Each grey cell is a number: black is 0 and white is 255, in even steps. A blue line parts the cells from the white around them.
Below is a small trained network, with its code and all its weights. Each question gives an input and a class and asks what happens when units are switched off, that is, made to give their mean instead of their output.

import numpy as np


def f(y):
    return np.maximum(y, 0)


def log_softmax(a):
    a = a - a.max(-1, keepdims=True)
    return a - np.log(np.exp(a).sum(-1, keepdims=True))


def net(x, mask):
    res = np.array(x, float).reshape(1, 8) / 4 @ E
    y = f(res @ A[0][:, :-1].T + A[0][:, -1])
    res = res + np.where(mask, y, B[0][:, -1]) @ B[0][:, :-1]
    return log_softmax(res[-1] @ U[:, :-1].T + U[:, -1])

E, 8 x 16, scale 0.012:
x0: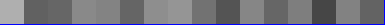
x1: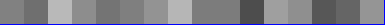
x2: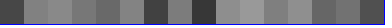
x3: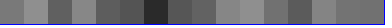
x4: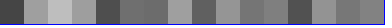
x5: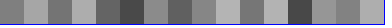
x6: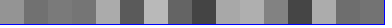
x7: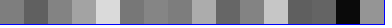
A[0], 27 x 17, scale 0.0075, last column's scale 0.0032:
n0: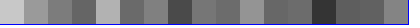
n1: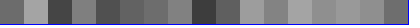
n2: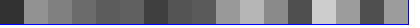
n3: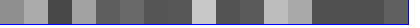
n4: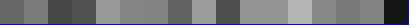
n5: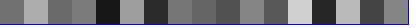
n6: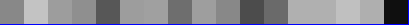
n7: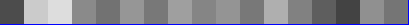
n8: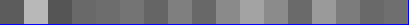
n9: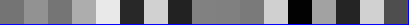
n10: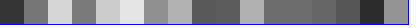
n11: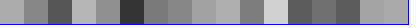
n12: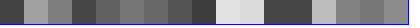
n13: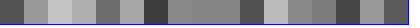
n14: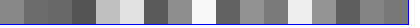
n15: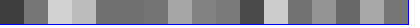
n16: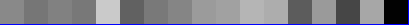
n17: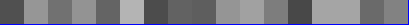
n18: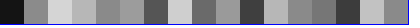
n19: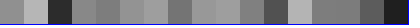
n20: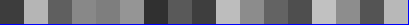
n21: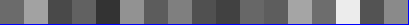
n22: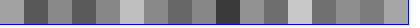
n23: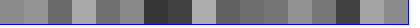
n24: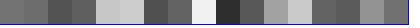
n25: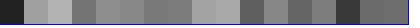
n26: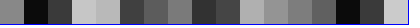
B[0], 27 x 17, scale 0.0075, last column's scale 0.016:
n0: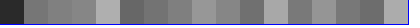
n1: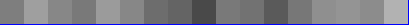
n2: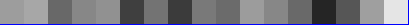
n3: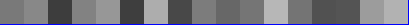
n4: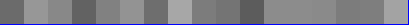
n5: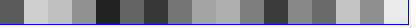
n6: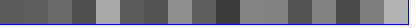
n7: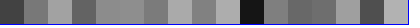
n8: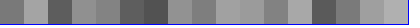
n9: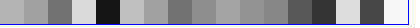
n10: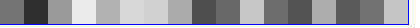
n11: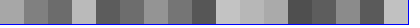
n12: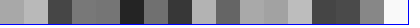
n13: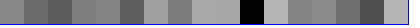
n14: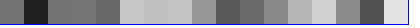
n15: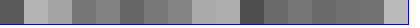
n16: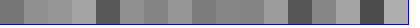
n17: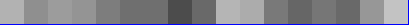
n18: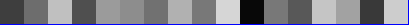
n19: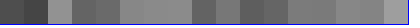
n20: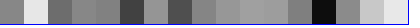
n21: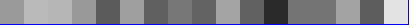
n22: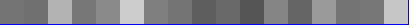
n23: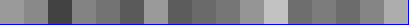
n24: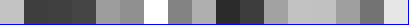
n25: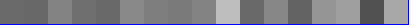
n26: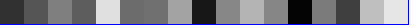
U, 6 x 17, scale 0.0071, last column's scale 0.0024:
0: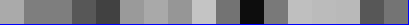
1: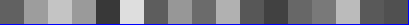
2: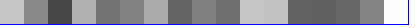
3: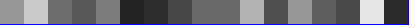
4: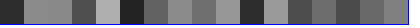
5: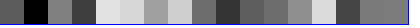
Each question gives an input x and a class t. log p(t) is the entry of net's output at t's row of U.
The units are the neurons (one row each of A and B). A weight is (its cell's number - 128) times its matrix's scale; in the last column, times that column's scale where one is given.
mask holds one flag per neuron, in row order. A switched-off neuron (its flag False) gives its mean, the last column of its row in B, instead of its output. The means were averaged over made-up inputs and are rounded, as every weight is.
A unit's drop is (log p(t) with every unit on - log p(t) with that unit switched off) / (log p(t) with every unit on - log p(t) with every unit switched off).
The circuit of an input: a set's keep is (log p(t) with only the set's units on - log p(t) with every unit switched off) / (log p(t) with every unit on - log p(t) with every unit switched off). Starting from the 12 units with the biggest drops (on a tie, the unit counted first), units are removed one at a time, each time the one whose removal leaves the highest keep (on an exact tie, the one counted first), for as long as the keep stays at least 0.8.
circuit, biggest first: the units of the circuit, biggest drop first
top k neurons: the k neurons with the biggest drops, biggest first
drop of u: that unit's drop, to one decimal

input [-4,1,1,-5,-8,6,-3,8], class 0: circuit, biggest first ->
[n24]
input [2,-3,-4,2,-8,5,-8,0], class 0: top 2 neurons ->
[n26 n10]
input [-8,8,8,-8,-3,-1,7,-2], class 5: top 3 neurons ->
[n10 n9 n5]
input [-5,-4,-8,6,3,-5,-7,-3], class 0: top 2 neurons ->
[n26 n14]
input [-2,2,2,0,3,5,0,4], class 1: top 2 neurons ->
[n9 n12]
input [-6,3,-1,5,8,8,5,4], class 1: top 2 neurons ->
[n9 n18]
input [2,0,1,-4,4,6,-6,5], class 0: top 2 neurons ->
[n26 n2]
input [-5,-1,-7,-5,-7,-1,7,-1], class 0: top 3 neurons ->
[n9 n26 n10]
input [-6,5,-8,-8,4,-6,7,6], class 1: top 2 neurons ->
[n9 n10]
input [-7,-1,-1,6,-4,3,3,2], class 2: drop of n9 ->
0.4
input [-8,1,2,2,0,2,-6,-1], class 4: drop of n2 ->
0.0
